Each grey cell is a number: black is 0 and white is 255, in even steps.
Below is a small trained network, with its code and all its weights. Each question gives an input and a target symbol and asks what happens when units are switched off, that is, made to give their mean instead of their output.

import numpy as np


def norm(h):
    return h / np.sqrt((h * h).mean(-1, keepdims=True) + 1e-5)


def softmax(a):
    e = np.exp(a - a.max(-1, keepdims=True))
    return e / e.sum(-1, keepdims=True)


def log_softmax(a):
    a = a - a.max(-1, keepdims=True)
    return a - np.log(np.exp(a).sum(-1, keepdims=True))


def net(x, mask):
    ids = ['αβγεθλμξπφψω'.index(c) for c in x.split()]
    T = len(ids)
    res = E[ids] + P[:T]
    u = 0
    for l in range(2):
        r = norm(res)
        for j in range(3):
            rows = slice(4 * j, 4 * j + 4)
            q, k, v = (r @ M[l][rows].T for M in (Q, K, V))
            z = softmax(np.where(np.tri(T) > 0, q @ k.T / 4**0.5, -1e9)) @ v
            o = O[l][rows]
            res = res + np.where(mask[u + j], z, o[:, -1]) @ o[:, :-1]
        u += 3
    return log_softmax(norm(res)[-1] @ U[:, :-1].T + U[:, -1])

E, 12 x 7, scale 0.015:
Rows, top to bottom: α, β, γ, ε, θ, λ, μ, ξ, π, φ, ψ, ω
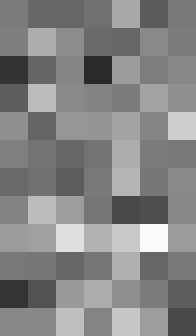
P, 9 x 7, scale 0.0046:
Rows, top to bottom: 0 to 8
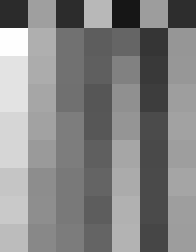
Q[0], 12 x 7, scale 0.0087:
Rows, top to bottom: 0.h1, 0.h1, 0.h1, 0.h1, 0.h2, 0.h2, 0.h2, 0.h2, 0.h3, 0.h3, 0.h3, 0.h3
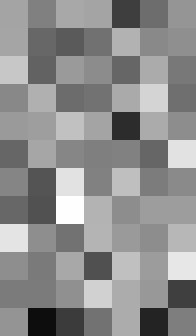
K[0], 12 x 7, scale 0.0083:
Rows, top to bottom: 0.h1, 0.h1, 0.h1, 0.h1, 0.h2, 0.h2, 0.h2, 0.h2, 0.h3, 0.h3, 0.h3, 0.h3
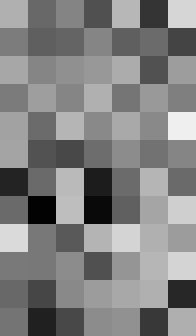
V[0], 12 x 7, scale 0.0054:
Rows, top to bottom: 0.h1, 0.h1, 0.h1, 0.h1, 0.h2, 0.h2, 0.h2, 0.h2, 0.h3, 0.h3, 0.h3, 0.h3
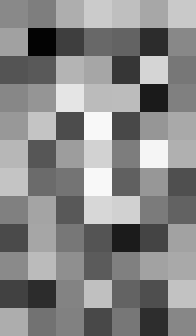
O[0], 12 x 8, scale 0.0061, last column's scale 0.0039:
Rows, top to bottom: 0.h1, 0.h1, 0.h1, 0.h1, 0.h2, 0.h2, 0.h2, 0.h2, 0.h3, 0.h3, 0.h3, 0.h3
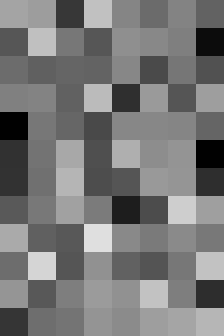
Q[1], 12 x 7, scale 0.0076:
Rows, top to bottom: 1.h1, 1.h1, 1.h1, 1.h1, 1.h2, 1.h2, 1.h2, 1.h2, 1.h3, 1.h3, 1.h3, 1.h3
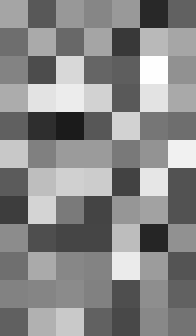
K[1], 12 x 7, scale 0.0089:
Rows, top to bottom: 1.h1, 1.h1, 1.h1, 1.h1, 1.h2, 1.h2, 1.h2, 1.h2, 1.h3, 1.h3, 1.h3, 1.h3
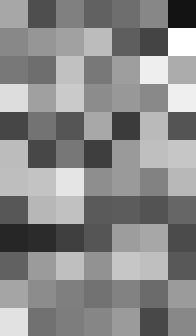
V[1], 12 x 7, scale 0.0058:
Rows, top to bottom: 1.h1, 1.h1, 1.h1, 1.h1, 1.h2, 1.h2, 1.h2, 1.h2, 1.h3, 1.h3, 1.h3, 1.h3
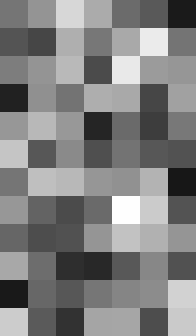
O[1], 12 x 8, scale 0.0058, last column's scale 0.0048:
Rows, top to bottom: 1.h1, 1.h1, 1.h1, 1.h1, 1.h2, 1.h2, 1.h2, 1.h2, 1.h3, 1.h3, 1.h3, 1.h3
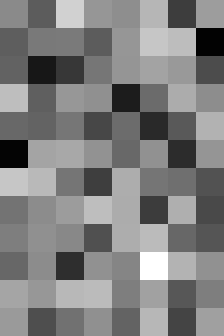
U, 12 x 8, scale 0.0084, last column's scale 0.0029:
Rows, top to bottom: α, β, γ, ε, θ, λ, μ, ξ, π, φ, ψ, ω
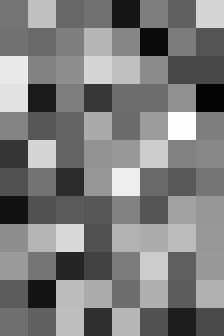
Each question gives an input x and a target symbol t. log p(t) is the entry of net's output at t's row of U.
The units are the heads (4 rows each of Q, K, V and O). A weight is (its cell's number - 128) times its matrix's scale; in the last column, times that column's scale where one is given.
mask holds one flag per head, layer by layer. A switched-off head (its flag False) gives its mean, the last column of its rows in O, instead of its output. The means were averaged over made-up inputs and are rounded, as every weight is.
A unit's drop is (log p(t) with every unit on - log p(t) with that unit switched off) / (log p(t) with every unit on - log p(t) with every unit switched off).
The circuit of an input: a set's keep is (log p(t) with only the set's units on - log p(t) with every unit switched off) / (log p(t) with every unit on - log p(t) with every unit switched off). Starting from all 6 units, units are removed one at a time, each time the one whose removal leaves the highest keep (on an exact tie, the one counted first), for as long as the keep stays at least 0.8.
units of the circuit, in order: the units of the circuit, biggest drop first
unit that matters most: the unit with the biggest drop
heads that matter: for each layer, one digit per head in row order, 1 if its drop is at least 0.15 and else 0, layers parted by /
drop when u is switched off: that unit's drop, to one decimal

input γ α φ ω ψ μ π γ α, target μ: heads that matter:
111 / 111
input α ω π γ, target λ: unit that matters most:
0.h3
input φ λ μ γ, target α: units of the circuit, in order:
[1.h1 1.h3]
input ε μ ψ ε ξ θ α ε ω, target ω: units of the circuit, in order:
[1.h3 0.h2]
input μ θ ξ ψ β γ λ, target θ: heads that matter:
111 / 110
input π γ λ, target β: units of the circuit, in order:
[0.h2 1.h2]
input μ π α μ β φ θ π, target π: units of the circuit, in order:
[0.h3 1.h1 1.h3]
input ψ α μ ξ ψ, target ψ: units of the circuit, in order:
[0.h3 1.h1]
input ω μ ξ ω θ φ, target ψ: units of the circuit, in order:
[0.h2 0.h3 1.h1]
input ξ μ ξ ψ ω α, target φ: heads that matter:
011 / 001
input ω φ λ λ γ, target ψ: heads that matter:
000 / 000
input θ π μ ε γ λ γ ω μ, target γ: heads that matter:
111 / 001
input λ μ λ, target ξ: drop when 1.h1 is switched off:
0.2
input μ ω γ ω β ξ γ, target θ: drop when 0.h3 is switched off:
0.4
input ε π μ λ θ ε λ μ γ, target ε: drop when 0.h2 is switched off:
0.4
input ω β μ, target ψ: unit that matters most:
0.h2
